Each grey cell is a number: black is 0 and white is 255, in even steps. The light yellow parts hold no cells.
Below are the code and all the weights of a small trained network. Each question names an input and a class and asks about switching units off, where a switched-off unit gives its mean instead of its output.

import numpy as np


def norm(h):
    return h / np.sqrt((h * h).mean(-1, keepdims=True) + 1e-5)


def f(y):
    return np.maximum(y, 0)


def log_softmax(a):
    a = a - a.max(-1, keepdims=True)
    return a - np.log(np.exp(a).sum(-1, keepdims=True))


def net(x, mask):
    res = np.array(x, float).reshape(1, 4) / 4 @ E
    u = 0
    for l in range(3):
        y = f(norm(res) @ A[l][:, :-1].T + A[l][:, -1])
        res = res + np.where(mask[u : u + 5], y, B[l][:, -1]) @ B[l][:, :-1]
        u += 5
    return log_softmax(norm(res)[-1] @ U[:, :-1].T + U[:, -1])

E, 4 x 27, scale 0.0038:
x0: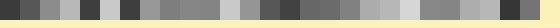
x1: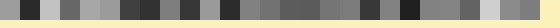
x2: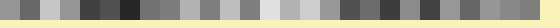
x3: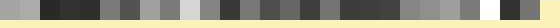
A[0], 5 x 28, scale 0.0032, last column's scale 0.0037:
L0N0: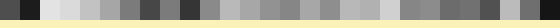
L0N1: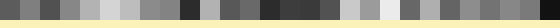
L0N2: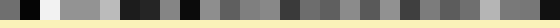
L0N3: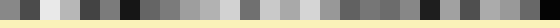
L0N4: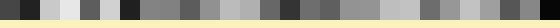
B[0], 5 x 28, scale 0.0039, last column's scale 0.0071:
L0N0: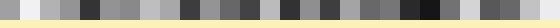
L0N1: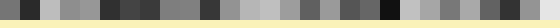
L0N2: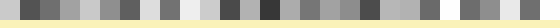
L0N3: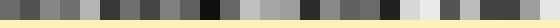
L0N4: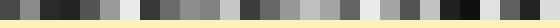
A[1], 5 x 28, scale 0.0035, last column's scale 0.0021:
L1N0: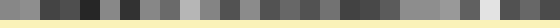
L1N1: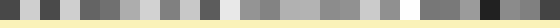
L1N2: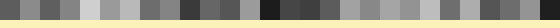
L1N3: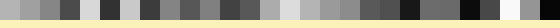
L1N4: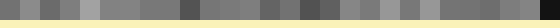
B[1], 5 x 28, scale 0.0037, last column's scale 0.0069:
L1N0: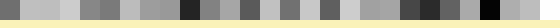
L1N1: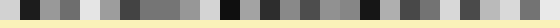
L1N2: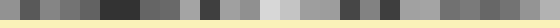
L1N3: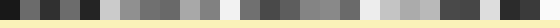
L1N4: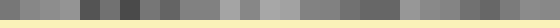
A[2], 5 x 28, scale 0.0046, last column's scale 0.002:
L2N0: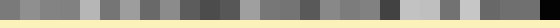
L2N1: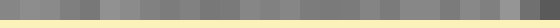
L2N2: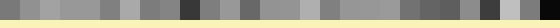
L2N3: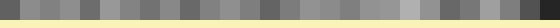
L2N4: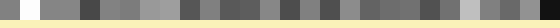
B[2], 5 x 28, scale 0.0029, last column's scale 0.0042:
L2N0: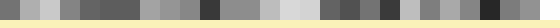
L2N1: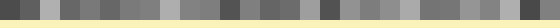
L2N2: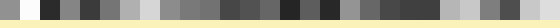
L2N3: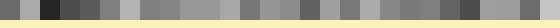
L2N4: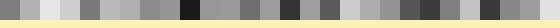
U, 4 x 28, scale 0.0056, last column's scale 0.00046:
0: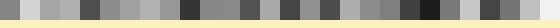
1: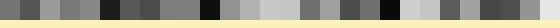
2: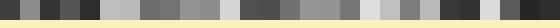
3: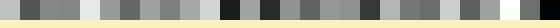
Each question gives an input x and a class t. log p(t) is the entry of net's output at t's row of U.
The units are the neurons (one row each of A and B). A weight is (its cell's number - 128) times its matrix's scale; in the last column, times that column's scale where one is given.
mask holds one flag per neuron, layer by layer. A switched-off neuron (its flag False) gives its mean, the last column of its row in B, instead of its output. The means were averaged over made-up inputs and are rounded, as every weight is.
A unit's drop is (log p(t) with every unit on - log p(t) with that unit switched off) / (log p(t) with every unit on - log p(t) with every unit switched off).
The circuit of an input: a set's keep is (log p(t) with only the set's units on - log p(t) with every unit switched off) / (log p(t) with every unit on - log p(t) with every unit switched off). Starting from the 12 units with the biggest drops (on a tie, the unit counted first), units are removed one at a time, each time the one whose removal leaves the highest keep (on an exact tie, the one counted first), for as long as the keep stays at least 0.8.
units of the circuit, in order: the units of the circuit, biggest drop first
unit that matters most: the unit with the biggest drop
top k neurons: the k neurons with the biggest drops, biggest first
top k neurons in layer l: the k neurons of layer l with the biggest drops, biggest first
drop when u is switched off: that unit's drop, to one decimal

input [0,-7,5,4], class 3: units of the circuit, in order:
[L1N1]
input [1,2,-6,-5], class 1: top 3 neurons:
[L0N1 L1N0 L1N2]
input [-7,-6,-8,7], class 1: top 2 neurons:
[L0N0 L1N2]
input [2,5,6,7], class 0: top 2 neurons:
[L1N0 L0N1]
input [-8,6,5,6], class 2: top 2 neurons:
[L1N3 L0N0]
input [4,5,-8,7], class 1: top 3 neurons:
[L0N1 L0N0 L1N2]
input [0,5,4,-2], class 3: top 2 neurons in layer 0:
[L0N2 L0N1]
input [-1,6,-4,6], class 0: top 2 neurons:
[L1N0 L1N1]
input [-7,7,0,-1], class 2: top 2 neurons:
[L1N3 L1N1]
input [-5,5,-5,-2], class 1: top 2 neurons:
[L0N1 L0N4]
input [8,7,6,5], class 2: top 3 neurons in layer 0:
[L0N4 L0N0 L0N1]
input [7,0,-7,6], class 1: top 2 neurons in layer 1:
[L1N3 L1N2]
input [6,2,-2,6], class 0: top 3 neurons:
[L1N0 L1N3 L2N4]
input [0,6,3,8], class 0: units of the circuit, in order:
[L1N0]
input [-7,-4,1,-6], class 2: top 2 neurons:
[L1N3 L1N0]
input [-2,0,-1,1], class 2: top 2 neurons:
[L0N3 L1N3]
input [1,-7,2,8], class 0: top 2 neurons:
[L1N0 L0N2]
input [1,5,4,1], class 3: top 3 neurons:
[L0N2 L0N1 L1N2]
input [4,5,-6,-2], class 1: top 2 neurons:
[L0N1 L1N1]
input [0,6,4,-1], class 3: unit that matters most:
L0N2
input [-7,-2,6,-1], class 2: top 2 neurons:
[L1N3 L0N1]
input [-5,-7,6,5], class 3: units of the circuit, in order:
[L1N1 L0N1]
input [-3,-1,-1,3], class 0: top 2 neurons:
[L1N0 L0N4]
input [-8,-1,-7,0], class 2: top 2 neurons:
[L1N3 L0N3]
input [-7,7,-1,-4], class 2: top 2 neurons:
[L1N3 L1N1]
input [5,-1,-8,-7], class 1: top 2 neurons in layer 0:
[L0N1 L0N4]
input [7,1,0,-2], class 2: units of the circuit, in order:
[L0N4]
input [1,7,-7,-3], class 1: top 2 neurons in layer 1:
[L1N1 L1N2]
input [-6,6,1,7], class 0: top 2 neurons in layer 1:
[L1N0 L1N1]
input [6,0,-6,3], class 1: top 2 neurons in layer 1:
[L1N3 L1N2]
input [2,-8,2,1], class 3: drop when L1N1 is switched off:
0.4
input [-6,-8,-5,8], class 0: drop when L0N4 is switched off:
0.3
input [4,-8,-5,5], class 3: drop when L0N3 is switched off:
0.2
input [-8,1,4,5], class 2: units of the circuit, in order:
[L1N3]
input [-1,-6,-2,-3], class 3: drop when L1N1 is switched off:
1.2
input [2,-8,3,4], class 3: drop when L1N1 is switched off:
1.2
